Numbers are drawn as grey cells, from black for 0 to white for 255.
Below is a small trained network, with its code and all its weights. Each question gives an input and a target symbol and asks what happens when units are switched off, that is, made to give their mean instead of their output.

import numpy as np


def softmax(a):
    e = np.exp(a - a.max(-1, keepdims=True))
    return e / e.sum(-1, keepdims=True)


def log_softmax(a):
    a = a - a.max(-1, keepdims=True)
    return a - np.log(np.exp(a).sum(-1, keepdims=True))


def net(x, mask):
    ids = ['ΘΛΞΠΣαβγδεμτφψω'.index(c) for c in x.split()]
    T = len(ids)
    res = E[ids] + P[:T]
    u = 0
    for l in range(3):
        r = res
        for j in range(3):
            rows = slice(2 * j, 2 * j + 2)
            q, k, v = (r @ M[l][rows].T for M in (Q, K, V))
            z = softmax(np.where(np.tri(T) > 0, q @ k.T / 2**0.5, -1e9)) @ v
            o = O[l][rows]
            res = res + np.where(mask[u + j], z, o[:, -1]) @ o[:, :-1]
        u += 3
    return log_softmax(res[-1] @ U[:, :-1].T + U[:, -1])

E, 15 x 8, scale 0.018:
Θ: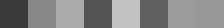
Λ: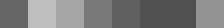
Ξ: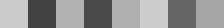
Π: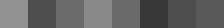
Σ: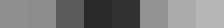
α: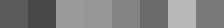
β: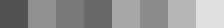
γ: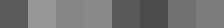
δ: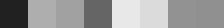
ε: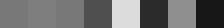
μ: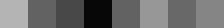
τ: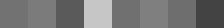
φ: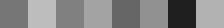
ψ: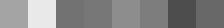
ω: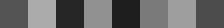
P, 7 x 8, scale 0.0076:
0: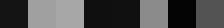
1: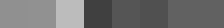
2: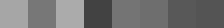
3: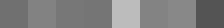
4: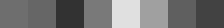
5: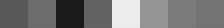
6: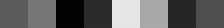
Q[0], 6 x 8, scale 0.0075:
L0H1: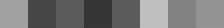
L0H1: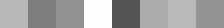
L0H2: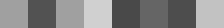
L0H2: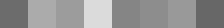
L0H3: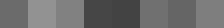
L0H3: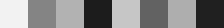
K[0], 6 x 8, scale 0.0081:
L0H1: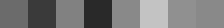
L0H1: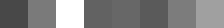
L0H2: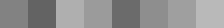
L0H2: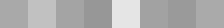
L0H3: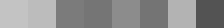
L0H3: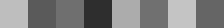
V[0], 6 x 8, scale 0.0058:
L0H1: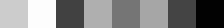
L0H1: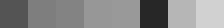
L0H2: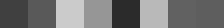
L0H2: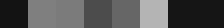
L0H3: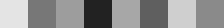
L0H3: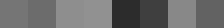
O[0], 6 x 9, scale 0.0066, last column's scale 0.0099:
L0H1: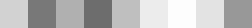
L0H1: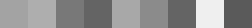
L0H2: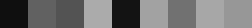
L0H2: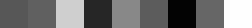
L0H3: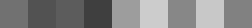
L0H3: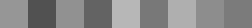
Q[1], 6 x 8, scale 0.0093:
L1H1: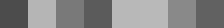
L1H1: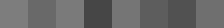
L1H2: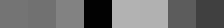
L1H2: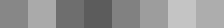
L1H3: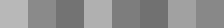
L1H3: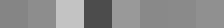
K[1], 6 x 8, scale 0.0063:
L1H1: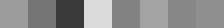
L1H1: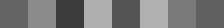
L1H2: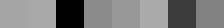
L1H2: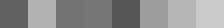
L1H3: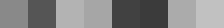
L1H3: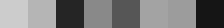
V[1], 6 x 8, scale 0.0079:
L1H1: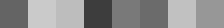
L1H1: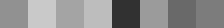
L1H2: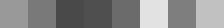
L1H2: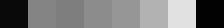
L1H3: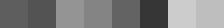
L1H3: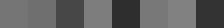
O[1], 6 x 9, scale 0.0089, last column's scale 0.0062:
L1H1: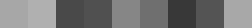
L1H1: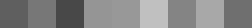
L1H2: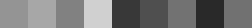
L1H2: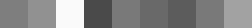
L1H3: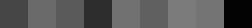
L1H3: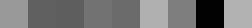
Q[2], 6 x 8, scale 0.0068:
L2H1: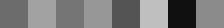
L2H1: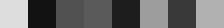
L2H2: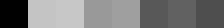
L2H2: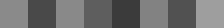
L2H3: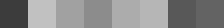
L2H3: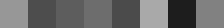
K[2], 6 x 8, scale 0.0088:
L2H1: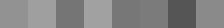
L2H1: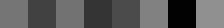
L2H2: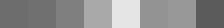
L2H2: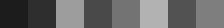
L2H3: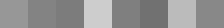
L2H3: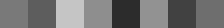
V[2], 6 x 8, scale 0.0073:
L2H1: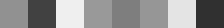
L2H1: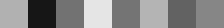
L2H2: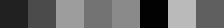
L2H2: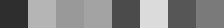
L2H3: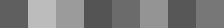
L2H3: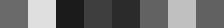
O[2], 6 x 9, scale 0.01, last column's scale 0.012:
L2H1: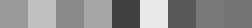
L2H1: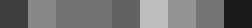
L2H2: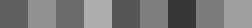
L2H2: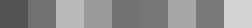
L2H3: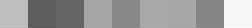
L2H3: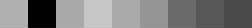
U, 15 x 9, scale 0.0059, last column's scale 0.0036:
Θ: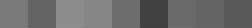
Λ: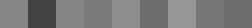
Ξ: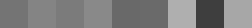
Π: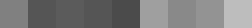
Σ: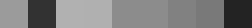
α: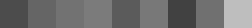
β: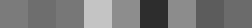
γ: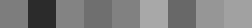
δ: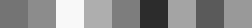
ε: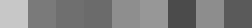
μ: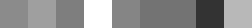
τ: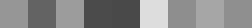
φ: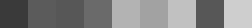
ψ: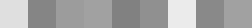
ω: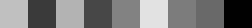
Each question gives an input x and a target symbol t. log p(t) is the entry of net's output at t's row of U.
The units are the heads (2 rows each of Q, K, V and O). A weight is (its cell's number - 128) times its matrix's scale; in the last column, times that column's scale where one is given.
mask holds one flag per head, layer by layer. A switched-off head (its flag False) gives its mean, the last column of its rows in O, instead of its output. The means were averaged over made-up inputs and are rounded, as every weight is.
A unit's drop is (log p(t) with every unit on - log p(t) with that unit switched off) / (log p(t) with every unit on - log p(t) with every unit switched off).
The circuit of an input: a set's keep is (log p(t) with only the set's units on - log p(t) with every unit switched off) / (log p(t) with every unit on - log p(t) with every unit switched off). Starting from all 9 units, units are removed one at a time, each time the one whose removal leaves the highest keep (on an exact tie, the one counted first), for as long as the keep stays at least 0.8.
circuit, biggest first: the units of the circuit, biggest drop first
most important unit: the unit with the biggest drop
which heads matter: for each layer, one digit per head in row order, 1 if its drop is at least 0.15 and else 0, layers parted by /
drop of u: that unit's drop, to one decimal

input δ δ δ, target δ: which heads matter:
000 / 010 / 110
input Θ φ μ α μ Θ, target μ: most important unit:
L1H2
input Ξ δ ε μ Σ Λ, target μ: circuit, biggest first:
L1H2, L0H3
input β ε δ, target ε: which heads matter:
010 / 000 / 010
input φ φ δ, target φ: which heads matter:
000 / 110 / 100
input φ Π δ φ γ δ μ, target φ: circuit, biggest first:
L2H1, L1H1, L2H2
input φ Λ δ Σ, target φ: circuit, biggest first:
L2H1, L1H1, L1H2
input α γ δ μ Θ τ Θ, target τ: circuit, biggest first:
L0H1, L2H1, L1H1
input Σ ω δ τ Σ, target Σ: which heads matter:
000 / 001 / 001
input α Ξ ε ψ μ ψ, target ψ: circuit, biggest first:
L2H2, L0H1, L0H2
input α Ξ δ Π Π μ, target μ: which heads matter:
000 / 011 / 010
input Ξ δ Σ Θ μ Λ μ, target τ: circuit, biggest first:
L2H1, L0H1, L2H3
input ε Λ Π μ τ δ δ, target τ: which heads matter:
100 / 100 / 101
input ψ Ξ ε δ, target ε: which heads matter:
110 / 100 / 010
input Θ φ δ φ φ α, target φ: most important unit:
L1H2
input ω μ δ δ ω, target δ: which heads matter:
000 / 011 / 010
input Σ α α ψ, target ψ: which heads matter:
100 / 000 / 010
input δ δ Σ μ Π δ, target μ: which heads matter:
011 / 110 / 100
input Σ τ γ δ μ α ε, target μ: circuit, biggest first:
L1H2, L2H1, L0H3
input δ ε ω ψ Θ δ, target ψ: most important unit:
L2H2
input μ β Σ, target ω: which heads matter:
100 / 001 / 101
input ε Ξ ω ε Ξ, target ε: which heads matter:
010 / 110 / 110
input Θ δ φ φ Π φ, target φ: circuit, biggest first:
L2H1, L1H2
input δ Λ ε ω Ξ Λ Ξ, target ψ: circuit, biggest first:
L2H3, L1H2, L0H2, L2H1
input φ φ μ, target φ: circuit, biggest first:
L2H1, L1H1, L1H2
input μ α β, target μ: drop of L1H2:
0.5
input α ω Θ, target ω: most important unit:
L1H3
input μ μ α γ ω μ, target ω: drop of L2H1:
0.3
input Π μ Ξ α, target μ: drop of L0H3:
0.2
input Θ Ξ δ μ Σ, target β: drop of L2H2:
0.1
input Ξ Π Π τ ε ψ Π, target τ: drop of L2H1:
0.7
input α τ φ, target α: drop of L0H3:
0.2
